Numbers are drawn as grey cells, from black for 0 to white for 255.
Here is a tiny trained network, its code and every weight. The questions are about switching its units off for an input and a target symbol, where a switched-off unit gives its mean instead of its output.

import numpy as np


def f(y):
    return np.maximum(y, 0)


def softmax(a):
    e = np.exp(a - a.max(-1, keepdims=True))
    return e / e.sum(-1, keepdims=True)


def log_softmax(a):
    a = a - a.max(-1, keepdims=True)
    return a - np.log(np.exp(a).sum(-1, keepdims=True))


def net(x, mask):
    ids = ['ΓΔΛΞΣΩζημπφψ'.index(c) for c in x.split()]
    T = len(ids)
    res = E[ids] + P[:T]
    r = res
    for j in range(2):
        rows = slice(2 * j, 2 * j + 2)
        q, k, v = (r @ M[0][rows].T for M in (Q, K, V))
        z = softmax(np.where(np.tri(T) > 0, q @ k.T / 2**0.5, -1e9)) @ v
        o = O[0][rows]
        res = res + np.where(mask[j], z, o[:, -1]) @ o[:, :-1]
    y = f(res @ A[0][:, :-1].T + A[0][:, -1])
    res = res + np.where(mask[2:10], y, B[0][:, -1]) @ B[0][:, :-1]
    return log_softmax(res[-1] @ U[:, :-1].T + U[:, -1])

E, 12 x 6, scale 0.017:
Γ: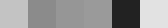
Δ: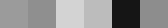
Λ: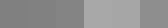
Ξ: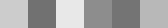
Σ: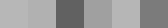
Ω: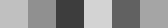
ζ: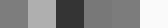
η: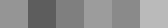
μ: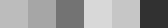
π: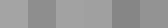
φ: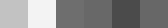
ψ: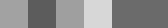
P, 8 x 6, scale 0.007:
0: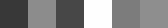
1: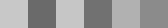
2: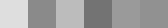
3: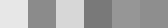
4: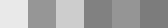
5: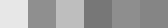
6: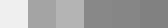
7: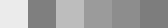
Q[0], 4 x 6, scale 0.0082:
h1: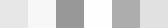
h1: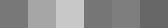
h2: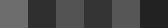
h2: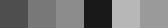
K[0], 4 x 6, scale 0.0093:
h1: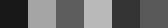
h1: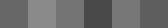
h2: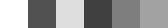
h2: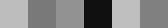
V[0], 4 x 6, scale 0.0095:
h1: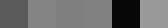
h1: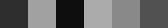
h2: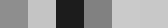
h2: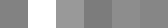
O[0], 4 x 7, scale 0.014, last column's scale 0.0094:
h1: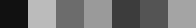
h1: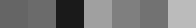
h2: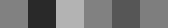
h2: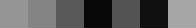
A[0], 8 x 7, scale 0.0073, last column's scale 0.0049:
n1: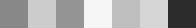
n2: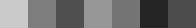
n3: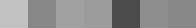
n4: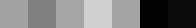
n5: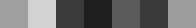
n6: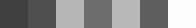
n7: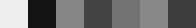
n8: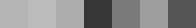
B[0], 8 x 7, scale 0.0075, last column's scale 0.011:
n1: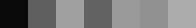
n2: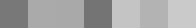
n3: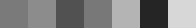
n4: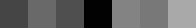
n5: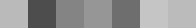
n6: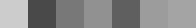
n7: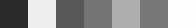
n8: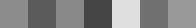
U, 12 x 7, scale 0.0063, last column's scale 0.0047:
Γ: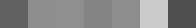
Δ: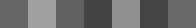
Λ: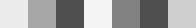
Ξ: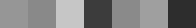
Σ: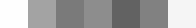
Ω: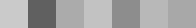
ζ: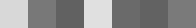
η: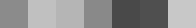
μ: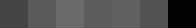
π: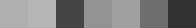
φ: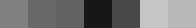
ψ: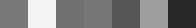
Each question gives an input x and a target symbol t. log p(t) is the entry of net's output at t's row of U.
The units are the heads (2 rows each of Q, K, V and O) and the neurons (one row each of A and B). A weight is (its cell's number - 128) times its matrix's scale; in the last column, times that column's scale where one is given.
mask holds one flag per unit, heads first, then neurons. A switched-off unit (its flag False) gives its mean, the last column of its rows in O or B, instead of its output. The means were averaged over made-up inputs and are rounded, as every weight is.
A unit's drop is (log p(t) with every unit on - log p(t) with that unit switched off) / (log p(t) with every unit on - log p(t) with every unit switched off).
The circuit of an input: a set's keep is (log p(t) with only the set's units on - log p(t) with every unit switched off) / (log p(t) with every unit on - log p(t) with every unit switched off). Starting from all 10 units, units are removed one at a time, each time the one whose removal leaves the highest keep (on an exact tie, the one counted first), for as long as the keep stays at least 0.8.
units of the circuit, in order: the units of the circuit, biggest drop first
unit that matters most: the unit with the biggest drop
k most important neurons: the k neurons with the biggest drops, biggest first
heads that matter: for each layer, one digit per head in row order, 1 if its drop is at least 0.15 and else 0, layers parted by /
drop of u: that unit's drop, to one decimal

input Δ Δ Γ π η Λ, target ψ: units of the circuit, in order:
(h2, h1)
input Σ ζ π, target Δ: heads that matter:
11
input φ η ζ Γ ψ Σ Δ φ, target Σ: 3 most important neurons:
(n5, n7, n1)
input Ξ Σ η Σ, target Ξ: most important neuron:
(n8)
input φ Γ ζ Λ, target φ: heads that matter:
01
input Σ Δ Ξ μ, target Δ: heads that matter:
11
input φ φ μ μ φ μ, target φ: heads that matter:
01
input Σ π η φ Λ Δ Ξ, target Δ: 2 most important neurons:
(n7, n3)
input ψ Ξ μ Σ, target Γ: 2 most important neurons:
(n1, n3)
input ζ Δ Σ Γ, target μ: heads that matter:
11
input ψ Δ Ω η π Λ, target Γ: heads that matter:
01
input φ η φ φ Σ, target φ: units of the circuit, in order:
(h2, n5, n4)
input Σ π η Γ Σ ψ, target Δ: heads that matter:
11
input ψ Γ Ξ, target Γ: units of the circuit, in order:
(h2, n1)
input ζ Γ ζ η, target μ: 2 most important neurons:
(n7, n5)
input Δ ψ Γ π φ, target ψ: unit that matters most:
h1
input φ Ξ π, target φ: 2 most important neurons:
(n5, n3)
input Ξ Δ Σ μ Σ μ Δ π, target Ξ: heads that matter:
10
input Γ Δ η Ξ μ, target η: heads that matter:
10
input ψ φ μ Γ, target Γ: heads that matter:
01
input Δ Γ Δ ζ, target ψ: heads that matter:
11
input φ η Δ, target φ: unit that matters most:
h2
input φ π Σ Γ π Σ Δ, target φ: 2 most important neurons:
(n5, n4)
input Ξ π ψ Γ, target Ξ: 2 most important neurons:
(n8, n1)
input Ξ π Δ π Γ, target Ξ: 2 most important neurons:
(n8, n7)
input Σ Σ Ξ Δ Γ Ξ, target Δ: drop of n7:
1.0
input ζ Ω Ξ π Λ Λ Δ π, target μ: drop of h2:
0.8
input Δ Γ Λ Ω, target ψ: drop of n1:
0.1
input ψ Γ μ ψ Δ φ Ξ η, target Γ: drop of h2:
1.4
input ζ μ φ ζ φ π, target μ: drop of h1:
0.3
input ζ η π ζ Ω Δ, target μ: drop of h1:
0.2
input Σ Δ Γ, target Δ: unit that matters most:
n7
